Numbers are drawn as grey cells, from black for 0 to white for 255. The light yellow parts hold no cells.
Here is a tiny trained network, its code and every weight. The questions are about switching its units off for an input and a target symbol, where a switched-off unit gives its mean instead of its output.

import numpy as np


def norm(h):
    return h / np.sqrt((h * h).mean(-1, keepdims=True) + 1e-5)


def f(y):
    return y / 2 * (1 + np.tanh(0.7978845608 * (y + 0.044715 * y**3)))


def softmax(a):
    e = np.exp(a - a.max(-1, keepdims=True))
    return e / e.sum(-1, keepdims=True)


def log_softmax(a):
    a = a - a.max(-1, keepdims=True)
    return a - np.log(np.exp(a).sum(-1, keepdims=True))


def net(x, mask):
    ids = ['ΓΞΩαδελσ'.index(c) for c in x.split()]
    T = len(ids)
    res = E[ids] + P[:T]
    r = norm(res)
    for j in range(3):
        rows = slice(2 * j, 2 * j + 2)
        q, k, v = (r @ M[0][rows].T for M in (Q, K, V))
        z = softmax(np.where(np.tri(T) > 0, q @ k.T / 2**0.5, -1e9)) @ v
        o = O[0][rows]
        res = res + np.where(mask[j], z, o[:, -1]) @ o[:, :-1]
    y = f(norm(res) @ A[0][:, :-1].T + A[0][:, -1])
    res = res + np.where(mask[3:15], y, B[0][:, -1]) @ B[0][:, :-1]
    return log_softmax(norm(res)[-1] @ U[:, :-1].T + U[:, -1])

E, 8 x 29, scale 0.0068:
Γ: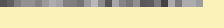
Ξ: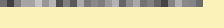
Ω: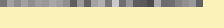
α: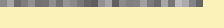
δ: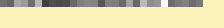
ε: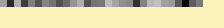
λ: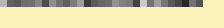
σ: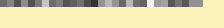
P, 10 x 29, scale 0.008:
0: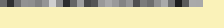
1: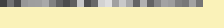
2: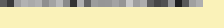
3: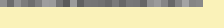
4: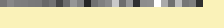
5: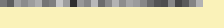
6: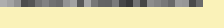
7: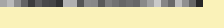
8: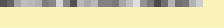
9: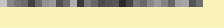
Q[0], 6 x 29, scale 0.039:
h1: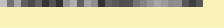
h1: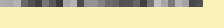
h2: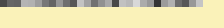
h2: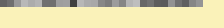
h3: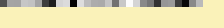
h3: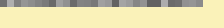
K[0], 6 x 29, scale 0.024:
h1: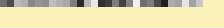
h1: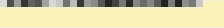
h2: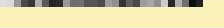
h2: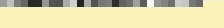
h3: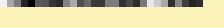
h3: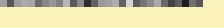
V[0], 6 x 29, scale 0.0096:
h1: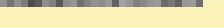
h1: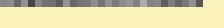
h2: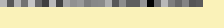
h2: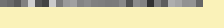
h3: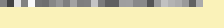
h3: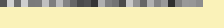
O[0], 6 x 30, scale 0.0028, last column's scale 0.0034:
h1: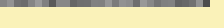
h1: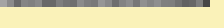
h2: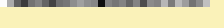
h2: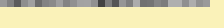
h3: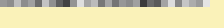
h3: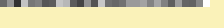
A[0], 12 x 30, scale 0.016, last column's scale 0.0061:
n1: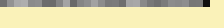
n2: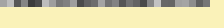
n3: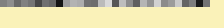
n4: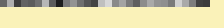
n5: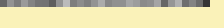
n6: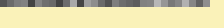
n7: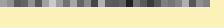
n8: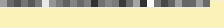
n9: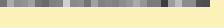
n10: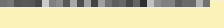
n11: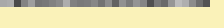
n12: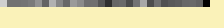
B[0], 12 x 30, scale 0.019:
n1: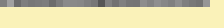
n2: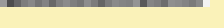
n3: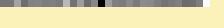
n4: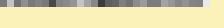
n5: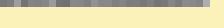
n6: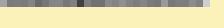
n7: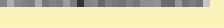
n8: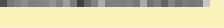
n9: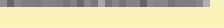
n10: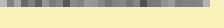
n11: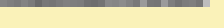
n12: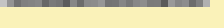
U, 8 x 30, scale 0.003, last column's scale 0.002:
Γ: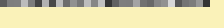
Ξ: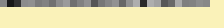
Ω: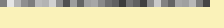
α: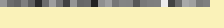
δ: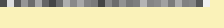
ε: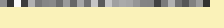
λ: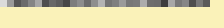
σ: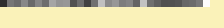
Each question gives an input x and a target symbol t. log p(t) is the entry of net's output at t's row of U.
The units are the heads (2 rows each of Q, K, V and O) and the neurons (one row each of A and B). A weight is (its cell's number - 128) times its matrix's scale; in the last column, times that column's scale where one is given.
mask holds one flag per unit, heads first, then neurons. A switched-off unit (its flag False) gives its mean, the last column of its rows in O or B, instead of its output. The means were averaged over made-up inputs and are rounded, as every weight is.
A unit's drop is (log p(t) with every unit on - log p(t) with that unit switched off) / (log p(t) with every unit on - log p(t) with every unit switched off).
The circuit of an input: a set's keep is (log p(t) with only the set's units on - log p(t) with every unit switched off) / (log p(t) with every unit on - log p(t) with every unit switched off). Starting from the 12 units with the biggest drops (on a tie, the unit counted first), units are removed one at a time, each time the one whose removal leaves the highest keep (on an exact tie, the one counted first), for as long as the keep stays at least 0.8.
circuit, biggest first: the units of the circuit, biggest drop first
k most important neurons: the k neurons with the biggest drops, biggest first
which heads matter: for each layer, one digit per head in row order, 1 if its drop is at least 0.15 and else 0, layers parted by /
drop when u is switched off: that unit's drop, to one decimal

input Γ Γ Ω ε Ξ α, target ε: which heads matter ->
001
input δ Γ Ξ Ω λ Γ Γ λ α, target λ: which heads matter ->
001
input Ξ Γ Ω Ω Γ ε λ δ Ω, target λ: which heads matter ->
001
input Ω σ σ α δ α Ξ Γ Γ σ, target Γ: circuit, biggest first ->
[n10 n8]
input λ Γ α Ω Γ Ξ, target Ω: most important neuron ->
[n2]
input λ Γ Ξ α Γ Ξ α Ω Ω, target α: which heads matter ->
010
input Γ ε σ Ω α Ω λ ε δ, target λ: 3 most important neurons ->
[n3 n12 n4]
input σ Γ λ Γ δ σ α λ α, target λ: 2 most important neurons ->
[n12 n3]
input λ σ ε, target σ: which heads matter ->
010
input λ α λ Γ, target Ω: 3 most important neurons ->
[n3 n2 n4]
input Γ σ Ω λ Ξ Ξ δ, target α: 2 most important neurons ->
[n6 n3]
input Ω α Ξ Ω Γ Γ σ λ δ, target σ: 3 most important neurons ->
[n4 n3 n2]
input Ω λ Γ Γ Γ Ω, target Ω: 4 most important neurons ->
[n2 n3 n4 n1]
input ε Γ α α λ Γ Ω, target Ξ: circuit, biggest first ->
[n2]
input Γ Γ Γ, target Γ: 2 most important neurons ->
[n3 n7]
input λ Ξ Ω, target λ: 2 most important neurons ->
[n3 n4]
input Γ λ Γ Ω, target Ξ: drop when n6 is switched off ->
0.1
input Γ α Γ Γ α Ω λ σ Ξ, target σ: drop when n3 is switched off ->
0.3
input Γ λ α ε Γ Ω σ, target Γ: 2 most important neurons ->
[n10 n8]
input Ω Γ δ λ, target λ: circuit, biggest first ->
[n12]
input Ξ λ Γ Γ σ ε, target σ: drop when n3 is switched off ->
0.2
